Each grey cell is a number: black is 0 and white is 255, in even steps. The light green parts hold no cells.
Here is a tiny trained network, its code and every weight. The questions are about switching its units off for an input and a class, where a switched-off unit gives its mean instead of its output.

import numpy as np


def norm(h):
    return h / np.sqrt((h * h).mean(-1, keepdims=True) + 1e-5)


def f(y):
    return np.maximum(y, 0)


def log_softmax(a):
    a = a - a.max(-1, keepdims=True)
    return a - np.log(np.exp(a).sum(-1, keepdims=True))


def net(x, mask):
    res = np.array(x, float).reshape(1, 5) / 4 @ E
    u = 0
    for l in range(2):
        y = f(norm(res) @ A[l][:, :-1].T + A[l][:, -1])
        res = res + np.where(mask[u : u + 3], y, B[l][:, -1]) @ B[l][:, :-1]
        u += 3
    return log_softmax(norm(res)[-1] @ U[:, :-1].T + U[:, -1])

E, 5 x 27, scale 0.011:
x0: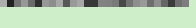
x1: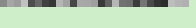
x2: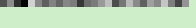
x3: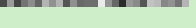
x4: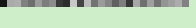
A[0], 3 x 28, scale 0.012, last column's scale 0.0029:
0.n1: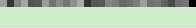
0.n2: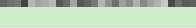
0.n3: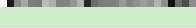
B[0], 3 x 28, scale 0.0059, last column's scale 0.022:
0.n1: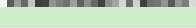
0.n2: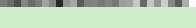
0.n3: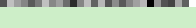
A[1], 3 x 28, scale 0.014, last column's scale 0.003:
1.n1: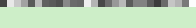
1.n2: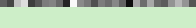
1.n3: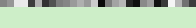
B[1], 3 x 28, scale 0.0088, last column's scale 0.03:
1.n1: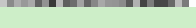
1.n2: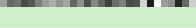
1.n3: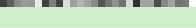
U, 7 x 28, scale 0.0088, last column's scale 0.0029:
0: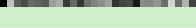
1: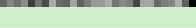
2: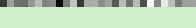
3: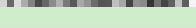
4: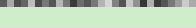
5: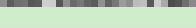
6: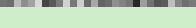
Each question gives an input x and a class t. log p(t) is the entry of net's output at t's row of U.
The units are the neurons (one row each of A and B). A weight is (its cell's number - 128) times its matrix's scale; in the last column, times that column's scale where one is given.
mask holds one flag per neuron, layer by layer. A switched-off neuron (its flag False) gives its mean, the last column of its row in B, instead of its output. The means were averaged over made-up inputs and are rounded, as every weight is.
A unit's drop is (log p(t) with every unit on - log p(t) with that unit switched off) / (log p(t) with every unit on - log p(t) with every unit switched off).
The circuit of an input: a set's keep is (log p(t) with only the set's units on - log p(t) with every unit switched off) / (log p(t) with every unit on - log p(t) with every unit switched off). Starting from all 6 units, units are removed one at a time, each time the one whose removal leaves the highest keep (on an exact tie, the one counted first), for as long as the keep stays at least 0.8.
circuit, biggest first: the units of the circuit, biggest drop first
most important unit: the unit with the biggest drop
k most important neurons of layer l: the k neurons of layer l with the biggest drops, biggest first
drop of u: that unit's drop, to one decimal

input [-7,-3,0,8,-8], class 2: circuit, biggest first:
[1.n1; 1.n2]
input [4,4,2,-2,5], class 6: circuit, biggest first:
[0.n3]
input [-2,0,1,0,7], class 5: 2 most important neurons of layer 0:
[0.n3; 0.n2]
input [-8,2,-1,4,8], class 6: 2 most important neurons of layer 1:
[1.n3; 1.n2]
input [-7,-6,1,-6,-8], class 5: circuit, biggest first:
[1.n3; 1.n1]
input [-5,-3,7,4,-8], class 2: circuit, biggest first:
[1.n1; 1.n2]
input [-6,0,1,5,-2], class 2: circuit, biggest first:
[0.n3; 1.n1]
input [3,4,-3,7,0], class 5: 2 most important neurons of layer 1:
[1.n2; 1.n1]
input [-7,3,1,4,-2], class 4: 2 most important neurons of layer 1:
[1.n1; 1.n2]
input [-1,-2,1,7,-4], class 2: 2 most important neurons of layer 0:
[0.n2; 0.n3]
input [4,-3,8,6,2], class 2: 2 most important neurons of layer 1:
[1.n2; 1.n1]
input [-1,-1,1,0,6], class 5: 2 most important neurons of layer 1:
[1.n3; 1.n2]
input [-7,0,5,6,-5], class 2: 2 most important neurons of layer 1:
[1.n1; 1.n2]
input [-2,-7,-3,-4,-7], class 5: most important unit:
1.n1
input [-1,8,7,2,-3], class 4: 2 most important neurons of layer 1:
[1.n2; 1.n3]
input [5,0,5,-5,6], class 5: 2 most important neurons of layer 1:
[1.n3; 1.n2]
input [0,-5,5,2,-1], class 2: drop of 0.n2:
0.1
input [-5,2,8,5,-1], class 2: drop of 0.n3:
0.1
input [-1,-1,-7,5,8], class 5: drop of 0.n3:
0.2
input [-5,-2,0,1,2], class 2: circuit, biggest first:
[0.n2]
